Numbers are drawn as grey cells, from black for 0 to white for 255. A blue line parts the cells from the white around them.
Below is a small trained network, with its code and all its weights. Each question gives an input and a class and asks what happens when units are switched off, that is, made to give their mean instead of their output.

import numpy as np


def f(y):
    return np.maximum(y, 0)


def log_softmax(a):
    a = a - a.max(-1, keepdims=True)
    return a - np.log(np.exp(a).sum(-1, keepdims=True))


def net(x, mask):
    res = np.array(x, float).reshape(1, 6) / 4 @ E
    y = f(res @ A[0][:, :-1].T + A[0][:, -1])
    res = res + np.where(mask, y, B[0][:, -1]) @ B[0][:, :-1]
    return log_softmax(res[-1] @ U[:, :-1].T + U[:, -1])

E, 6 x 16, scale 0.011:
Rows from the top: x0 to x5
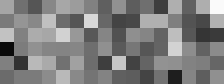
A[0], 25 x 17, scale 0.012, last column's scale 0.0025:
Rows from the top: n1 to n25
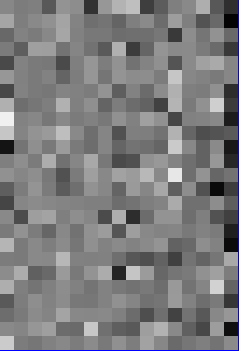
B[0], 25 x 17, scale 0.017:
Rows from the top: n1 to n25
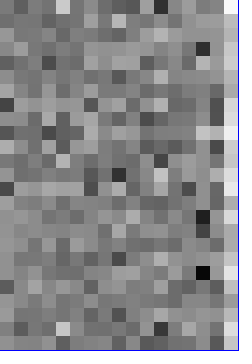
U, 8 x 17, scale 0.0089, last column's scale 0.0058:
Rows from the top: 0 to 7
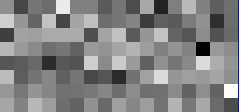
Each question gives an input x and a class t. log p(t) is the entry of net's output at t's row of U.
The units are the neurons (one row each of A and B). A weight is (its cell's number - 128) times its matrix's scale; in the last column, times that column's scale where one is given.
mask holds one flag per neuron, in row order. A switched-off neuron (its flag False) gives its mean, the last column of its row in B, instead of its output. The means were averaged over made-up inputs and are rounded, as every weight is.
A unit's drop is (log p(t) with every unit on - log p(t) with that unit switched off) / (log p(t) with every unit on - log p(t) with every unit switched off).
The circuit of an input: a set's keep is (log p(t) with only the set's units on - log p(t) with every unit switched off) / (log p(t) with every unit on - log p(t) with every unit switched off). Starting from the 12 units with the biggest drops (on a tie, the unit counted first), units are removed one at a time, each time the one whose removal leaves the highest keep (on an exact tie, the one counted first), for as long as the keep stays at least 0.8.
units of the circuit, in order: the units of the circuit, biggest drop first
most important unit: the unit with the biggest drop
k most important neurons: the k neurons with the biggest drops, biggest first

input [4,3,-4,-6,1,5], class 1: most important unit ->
n9
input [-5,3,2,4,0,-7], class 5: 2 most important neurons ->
[n13, n8]
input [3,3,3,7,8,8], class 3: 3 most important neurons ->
[n16, n4, n13]
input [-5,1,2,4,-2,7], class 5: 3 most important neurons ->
[n19, n23, n8]
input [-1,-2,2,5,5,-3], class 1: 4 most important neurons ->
[n11, n20, n15, n22]
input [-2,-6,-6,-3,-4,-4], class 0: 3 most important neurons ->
[n1, n10, n2]
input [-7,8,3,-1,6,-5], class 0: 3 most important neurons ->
[n24, n12, n8]
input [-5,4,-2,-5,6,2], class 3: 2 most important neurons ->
[n16, n4]
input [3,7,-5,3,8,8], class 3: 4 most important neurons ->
[n16, n4, n1, n13]
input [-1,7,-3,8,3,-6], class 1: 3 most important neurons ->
[n11, n1, n7]
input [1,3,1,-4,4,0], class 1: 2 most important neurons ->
[n20, n1]
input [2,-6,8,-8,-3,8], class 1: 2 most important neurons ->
[n9, n25]
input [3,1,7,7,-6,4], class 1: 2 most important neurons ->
[n11, n7]
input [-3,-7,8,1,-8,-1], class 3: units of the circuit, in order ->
[n20]
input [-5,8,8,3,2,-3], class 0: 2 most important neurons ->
[n24, n12]
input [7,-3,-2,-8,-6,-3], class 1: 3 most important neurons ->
[n9, n14, n25]
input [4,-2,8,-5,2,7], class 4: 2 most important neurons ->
[n10, n2]
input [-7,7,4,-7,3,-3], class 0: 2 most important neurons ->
[n24, n12]
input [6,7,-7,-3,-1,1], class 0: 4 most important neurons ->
[n24, n10, n12, n14]
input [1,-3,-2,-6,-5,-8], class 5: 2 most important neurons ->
[n13, n11]
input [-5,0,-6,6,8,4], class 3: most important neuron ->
[n4]
